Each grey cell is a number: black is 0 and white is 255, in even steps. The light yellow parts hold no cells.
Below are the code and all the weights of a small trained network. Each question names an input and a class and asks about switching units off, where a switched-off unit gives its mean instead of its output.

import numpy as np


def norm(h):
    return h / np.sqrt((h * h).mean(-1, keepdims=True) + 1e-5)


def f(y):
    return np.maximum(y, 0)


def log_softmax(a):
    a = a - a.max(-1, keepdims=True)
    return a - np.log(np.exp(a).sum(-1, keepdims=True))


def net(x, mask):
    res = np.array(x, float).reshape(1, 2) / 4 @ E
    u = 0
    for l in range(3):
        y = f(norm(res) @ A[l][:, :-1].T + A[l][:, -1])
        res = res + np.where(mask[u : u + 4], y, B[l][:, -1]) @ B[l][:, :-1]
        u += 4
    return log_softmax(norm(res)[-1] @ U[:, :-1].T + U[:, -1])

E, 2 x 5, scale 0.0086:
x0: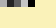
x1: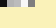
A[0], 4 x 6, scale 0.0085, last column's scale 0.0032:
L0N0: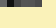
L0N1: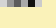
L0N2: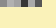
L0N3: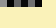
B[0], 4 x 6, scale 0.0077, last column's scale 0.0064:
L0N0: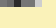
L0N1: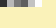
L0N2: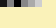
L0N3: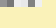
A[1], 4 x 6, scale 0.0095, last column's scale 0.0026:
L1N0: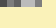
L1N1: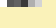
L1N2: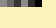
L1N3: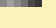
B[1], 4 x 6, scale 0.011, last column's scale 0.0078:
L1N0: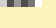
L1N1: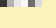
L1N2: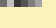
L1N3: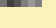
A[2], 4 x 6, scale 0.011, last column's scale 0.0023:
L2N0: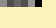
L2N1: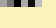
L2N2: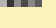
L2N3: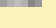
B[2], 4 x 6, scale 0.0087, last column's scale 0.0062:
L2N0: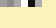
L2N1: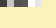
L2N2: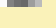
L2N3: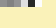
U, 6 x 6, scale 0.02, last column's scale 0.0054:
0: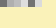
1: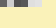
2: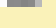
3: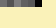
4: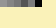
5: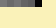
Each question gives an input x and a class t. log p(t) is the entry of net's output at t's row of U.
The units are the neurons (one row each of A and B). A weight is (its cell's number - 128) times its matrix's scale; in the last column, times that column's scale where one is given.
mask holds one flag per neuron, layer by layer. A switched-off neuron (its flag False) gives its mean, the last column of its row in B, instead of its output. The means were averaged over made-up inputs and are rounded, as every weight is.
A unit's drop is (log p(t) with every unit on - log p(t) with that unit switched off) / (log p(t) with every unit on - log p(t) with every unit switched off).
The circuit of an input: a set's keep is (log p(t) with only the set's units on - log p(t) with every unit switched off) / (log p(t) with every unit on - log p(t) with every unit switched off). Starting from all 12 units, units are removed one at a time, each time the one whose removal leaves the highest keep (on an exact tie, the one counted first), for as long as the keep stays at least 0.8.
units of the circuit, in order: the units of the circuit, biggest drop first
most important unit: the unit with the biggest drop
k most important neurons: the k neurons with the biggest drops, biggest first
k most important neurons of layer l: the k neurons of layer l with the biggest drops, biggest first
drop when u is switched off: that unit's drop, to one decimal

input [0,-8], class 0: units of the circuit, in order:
[L1N1]
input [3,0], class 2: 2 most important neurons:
[L0N1 L1N1]
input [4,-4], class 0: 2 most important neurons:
[L0N2 L1N1]
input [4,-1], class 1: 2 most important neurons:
[L0N0 L2N1]
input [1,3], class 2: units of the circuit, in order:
[L1N1 L1N0 L2N2]
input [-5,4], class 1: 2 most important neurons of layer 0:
[L0N3 L0N2]
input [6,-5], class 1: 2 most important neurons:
[L0N0 L1N2]
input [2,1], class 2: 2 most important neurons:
[L1N1 L0N1]
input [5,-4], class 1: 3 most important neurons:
[L0N0 L1N2 L2N1]
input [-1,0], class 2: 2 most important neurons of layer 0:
[L0N0 L0N1]
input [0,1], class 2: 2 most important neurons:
[L1N1 L0N3]
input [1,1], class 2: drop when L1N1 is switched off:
0.8
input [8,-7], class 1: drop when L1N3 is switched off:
0.0
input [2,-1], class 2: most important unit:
L0N1
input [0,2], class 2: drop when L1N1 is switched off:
0.6
